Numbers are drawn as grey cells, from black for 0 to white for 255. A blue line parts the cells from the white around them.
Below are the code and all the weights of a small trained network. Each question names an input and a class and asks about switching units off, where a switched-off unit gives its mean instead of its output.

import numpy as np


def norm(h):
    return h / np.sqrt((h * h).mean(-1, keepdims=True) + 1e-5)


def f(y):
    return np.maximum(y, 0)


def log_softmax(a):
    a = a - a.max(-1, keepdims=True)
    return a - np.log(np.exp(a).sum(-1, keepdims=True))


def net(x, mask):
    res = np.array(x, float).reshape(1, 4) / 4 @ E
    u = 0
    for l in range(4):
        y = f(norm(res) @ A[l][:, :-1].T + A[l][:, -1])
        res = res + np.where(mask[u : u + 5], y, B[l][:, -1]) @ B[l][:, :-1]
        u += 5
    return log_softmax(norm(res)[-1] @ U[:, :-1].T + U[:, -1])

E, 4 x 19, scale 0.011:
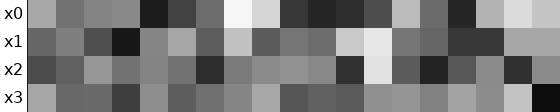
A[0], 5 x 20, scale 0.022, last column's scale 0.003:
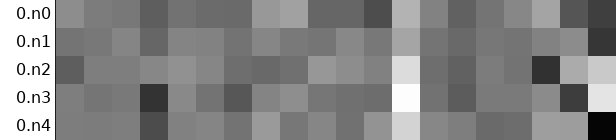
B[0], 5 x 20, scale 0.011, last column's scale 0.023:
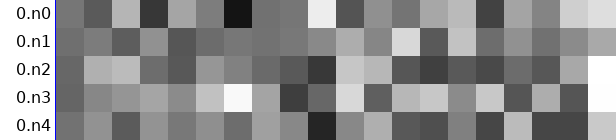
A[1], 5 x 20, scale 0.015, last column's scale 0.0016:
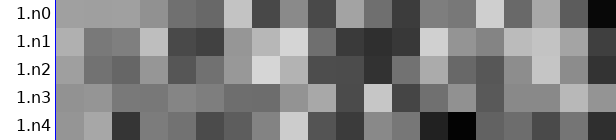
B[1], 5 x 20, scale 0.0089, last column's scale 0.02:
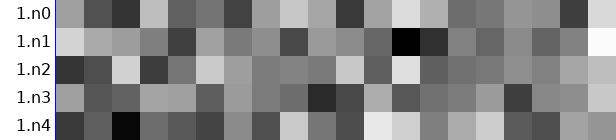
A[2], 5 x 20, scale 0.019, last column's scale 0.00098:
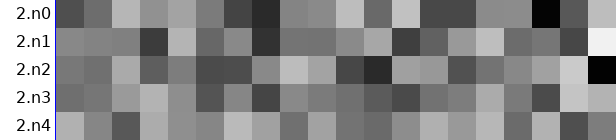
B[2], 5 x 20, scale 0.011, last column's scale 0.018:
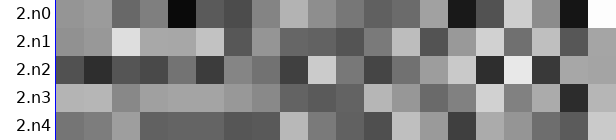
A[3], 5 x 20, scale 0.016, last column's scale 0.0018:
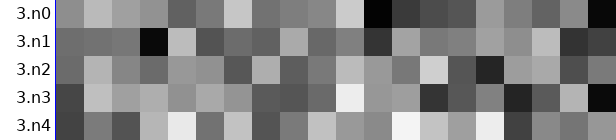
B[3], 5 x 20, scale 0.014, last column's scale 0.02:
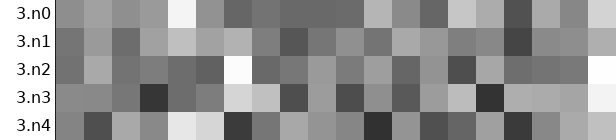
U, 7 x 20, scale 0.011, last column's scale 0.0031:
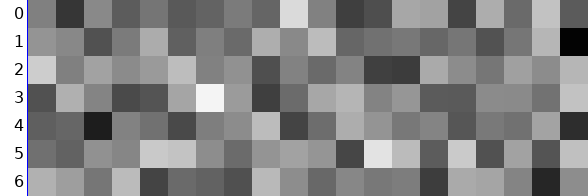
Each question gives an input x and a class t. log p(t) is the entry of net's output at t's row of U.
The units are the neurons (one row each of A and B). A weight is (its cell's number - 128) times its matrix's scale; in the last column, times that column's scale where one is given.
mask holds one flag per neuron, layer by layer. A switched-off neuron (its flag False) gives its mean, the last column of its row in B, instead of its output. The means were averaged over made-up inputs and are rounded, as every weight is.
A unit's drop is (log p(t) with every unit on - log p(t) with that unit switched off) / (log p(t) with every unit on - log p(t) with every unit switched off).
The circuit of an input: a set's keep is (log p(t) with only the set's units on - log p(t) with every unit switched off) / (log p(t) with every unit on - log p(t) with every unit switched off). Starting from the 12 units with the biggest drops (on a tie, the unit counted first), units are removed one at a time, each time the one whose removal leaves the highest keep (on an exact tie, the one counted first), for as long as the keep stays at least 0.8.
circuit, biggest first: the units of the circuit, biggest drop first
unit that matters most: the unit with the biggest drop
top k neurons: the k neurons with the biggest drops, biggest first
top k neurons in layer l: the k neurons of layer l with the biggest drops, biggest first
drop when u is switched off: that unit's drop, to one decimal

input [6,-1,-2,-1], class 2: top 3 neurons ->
(1.n1, 1.n3, 1.n0)
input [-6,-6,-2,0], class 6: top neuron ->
(0.n3)
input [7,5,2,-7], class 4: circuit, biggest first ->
(0.n3, 1.n4)
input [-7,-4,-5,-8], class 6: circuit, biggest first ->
(2.n0, 0.n3)
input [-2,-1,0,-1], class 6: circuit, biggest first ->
(2.n0, 0.n3)
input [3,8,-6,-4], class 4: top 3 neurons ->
(0.n3, 1.n4, 0.n4)
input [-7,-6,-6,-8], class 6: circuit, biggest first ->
(0.n3, 2.n0)
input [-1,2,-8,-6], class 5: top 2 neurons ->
(0.n2, 1.n1)
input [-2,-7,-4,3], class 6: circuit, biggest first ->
(0.n0, 1.n0)
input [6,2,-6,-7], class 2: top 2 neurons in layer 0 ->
(0.n2, 0.n3)
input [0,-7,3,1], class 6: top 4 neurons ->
(0.n3, 0.n0, 1.n0, 3.n3)
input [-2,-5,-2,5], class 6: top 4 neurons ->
(0.n3, 0.n0, 1.n0, 0.n1)
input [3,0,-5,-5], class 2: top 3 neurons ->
(0.n3, 0.n2, 1.n1)
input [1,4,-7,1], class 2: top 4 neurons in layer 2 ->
(2.n1, 2.n0, 2.n4, 2.n2)
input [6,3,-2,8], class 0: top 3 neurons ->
(0.n0, 0.n2, 2.n2)
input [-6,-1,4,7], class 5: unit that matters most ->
0.n3
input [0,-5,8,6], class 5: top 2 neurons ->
(0.n3, 0.n4)
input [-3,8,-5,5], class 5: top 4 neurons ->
(0.n3, 0.n2, 3.n4, 1.n1)
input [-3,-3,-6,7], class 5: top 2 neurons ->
(2.n0, 3.n1)
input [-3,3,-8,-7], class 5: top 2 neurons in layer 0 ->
(0.n2, 0.n4)
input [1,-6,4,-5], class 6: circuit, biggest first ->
(2.n0)
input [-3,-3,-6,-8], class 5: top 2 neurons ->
(0.n2, 0.n0)
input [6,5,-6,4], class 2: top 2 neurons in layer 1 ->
(1.n3, 1.n0)
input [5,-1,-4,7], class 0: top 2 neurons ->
(0.n0, 2.n2)
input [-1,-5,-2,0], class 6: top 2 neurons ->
(0.n3, 0.n0)
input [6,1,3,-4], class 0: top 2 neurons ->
(0.n0, 0.n2)
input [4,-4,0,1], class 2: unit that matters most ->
1.n1
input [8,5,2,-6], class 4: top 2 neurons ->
(0.n3, 0.n4)
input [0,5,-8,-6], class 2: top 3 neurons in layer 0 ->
(0.n3, 0.n2, 0.n1)
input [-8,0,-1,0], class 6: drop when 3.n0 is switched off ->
0.0
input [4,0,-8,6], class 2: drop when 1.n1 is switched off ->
0.1
